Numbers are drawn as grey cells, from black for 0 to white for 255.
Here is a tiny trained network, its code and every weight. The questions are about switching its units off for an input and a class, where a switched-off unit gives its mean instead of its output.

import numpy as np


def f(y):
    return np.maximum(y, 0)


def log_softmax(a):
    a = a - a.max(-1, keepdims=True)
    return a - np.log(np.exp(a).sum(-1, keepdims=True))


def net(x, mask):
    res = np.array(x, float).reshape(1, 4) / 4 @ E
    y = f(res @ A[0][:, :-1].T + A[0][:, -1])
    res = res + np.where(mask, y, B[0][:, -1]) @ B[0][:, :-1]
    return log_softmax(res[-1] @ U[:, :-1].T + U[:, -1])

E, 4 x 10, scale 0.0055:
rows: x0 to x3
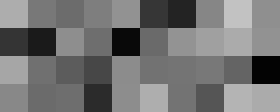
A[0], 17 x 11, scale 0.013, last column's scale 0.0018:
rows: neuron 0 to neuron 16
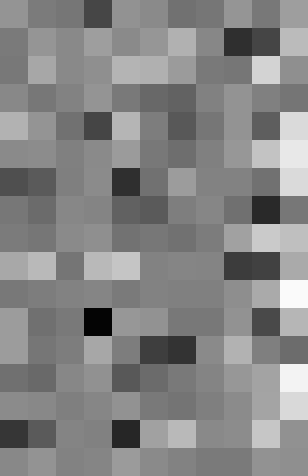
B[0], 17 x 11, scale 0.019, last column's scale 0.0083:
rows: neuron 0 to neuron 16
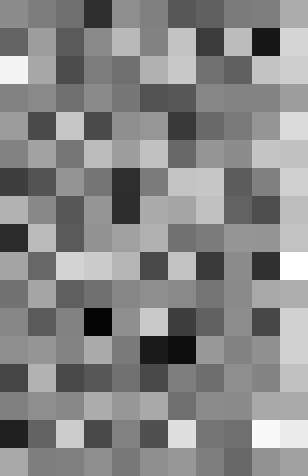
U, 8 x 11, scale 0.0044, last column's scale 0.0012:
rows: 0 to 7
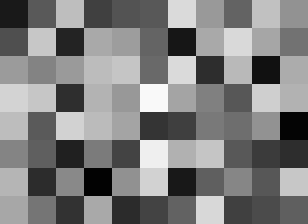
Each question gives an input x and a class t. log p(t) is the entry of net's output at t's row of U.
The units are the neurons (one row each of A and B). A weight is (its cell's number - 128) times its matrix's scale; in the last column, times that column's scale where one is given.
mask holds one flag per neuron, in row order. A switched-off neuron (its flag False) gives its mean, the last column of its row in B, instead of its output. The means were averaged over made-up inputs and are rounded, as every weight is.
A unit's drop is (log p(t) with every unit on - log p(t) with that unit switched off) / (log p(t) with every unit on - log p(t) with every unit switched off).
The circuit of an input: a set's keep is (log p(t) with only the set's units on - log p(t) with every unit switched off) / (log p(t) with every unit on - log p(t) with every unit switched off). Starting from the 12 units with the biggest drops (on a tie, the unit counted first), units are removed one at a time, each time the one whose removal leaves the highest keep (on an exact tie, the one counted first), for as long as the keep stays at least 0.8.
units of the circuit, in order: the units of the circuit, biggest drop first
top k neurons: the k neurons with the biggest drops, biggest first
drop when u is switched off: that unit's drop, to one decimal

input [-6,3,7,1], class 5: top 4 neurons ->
[neuron 7; neuron 9; neuron 4; neuron 6]
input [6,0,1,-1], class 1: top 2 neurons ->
[neuron 9; neuron 12]
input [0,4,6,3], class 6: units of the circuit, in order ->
[neuron 11]
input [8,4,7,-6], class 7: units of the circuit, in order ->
[neuron 7; neuron 12]
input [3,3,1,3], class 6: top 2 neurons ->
[neuron 11; neuron 15]
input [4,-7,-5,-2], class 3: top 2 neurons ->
[neuron 2; neuron 5]
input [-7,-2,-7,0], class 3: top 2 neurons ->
[neuron 2; neuron 6]
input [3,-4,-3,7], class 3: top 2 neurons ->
[neuron 2; neuron 5]
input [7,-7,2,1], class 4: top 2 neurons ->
[neuron 9; neuron 12]
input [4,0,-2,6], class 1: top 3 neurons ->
[neuron 8; neuron 5; neuron 9]
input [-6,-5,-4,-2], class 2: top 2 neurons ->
[neuron 9; neuron 1]
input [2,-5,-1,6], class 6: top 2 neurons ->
[neuron 4; neuron 11]
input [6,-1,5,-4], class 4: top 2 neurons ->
[neuron 12; neuron 9]
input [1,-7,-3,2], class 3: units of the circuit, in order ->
[neuron 2]
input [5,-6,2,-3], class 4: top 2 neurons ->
[neuron 4; neuron 12]
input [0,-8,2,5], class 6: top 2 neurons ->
[neuron 4; neuron 11]
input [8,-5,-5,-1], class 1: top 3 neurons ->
[neuron 12; neuron 8; neuron 5]
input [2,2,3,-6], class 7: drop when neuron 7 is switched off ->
0.2
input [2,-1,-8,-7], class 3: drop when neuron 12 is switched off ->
-0.1
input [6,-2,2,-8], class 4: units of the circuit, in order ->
[neuron 12]
